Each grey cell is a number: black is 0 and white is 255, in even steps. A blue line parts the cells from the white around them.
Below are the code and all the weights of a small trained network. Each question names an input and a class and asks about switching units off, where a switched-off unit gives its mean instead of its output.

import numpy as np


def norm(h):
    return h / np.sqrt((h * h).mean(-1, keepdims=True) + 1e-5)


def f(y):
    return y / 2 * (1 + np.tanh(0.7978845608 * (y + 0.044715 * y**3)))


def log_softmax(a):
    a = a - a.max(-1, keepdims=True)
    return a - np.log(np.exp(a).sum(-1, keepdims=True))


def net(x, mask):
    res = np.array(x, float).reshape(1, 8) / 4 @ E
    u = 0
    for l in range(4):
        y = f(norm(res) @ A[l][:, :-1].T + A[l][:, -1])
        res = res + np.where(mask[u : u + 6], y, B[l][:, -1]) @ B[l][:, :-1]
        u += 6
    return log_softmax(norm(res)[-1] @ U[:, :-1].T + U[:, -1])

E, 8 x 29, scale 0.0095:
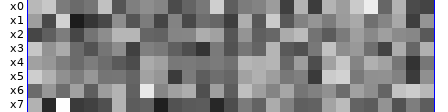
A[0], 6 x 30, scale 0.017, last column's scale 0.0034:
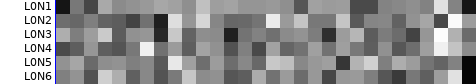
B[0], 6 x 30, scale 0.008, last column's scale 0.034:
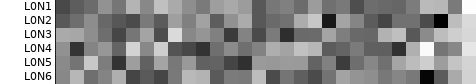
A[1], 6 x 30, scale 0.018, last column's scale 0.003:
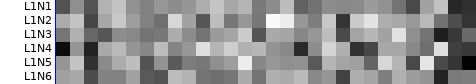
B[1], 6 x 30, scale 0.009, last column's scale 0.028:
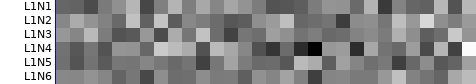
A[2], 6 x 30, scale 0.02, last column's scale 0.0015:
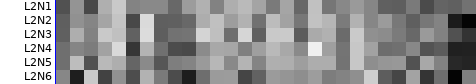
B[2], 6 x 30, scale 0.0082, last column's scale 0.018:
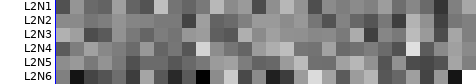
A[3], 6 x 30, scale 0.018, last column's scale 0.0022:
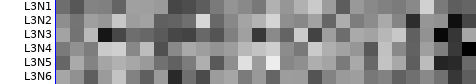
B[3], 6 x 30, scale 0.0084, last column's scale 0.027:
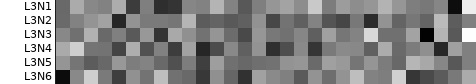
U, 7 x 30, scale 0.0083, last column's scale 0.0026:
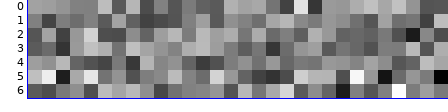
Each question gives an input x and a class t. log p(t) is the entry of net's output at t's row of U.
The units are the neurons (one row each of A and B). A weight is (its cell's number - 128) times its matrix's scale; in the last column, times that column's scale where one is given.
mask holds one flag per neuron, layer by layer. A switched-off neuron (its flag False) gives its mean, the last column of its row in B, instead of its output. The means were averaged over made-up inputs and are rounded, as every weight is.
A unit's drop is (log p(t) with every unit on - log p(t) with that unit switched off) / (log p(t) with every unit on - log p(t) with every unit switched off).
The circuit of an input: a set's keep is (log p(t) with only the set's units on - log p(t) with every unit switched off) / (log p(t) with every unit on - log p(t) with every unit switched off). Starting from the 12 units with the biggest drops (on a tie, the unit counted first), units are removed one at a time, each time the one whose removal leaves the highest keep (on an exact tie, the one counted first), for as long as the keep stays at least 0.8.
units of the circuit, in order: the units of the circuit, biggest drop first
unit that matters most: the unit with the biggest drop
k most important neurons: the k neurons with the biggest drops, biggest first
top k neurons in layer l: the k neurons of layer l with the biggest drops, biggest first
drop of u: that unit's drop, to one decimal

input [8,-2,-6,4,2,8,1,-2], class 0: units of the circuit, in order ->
(L1N2)
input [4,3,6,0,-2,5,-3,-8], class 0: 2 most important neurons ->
(L0N2 L1N2)
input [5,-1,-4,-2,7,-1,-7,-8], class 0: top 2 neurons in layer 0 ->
(L0N2 L0N5)
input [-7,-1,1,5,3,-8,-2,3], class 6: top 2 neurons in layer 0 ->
(L0N3 L0N4)
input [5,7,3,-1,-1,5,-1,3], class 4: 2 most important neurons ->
(L0N4 L1N6)
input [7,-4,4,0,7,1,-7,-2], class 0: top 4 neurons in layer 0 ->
(L0N2 L0N5 L0N6 L0N3)
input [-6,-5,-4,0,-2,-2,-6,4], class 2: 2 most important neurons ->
(L0N6 L0N1)
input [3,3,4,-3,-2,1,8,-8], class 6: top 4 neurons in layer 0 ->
(L0N5 L0N6 L0N4 L0N2)
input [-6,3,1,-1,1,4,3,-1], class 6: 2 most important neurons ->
(L0N4 L3N3)
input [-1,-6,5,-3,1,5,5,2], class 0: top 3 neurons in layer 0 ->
(L0N5 L0N2 L0N3)
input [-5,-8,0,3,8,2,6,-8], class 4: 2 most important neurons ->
(L0N5 L0N6)
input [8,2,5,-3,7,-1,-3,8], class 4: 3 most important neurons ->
(L0N4 L3N3 L1N3)
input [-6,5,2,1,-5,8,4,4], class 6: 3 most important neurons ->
(L0N4 L0N3 L2N6)
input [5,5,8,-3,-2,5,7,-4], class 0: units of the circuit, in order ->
(L0N5)
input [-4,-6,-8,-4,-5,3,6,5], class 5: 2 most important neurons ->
(L0N3 L0N6)
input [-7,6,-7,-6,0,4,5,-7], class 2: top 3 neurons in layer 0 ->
(L0N6 L0N2 L0N1)
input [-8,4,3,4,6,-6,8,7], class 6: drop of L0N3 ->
0.3
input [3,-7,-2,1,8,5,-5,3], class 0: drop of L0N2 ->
0.2
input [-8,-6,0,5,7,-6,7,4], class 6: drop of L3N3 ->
0.1
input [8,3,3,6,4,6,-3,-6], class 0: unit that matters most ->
L1N2
